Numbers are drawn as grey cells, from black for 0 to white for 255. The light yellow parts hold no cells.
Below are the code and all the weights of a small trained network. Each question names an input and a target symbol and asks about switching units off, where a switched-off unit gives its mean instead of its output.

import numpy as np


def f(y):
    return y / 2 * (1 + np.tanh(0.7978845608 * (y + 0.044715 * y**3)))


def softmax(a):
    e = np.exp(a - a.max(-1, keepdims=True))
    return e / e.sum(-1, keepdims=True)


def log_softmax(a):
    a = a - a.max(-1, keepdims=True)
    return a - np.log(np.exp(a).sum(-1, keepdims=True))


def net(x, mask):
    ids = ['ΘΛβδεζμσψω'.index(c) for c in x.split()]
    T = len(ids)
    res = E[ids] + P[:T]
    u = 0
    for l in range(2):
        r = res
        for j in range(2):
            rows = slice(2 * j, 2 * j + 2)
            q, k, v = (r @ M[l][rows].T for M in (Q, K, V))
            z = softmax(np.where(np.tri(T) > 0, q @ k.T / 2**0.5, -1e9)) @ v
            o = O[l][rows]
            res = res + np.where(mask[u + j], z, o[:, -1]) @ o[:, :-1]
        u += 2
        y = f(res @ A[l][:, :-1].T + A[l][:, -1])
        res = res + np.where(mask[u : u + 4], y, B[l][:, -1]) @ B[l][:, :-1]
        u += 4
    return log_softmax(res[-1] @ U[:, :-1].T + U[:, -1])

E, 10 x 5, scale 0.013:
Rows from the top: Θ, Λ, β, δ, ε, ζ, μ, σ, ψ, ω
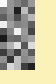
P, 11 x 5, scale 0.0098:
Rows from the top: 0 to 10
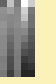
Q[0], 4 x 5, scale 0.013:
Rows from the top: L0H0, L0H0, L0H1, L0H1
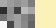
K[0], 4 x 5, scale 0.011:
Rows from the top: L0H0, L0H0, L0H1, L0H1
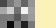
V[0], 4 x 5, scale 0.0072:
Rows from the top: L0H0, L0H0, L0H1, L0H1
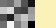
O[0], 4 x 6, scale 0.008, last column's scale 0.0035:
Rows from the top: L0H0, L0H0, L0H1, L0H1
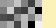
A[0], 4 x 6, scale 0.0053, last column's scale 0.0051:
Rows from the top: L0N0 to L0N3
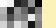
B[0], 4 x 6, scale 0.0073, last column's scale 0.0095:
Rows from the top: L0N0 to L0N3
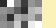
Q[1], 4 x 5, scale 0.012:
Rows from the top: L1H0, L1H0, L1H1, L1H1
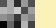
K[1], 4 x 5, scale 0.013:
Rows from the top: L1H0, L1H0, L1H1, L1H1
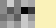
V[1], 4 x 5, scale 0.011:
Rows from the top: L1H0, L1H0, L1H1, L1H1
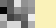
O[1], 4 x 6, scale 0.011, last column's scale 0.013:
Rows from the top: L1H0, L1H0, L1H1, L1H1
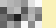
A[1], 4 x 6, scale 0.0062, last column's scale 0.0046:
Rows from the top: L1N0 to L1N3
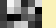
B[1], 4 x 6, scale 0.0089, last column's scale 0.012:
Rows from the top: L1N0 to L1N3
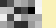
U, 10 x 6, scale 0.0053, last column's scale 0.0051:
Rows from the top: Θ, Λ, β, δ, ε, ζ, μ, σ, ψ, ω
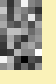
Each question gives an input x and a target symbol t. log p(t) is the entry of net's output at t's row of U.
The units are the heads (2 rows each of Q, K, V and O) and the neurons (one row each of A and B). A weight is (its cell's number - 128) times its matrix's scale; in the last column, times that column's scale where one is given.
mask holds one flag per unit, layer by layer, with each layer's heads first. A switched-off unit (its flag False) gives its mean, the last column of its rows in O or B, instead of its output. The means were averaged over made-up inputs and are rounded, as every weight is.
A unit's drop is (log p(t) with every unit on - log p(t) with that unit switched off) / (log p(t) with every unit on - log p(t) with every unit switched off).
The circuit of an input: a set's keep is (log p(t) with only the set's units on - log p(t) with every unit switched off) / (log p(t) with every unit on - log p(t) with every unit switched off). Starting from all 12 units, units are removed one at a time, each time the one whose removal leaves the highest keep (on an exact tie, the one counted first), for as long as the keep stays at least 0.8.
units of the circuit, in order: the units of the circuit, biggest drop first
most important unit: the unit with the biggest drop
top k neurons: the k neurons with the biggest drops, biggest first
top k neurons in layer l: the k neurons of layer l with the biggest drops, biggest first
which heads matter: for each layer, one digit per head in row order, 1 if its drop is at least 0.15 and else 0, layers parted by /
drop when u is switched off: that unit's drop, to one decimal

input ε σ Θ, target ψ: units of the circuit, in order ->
(L1H1)
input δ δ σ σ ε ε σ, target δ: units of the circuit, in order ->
(L1H0, L0H1)
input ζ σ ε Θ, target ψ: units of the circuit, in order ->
(L1H1, L0N3)
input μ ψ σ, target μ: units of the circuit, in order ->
(L1H1, L0H0)
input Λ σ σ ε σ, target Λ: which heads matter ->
10 / 11
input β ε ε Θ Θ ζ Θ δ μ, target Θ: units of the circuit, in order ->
(L1H0, L1N1, L1H1)
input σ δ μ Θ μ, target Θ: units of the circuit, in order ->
(L1H0, L1H1)
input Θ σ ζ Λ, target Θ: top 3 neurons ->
(L1N2, L1N1, L0N3)
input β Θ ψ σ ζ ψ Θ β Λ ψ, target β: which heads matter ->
01 / 01
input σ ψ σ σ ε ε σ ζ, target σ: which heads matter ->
00 / 11
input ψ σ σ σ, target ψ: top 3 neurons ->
(L1N1, L0N2, L1N0)
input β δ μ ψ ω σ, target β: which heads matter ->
10 / 01
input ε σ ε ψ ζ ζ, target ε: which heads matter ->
00 / 11
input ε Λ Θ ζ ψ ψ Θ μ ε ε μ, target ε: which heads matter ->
10 / 11
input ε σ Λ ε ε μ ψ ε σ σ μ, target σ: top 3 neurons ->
(L1N0, L1N1, L0N3)
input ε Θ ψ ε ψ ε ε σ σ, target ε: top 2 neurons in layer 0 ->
(L0N3, L0N1)
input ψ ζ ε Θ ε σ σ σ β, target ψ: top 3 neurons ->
(L1N1, L0N3, L0N2)
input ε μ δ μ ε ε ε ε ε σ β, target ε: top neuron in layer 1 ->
(L1N3)
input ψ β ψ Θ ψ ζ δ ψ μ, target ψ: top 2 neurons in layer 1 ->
(L1N1, L1N0)
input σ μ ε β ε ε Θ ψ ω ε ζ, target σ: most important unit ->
L0N3
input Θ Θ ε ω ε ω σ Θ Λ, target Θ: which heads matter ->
00 / 11
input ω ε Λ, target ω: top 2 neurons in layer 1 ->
(L1N2, L1N3)
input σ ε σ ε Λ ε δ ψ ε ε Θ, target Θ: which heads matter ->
10 / 11
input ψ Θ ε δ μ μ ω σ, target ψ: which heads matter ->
11 / 11
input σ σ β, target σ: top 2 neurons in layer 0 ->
(L0N3, L0N1)
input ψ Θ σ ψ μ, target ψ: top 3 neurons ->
(L1N1, L1N0, L0N2)
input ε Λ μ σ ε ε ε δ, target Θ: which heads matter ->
10 / 11
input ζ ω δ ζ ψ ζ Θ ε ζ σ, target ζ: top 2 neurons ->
(L1N0, L0N3)
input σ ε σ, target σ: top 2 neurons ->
(L1N1, L1N0)
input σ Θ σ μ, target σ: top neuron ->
(L1N1)
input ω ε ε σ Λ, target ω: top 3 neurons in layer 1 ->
(L1N3, L1N2, L1N0)
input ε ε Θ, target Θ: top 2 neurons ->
(L0N3, L1N1)
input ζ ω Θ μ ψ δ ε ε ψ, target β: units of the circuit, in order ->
(L0H1, L1H0)
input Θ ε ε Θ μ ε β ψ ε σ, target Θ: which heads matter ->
00 / 11
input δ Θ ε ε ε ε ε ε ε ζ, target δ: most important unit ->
L1H0
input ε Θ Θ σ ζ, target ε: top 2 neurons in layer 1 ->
(L1N0, L1N3)
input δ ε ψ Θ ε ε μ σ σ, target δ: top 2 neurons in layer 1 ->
(L1N2, L1N3)
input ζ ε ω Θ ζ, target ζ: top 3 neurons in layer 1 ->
(L1N1, L1N0, L1N2)
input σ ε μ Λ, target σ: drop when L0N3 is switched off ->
0.2
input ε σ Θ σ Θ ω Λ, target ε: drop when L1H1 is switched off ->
0.5
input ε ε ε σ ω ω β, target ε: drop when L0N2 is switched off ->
0.0
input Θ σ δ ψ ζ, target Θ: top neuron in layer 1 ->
(L1N2)
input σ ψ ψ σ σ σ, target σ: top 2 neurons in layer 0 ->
(L0N3, L0N1)
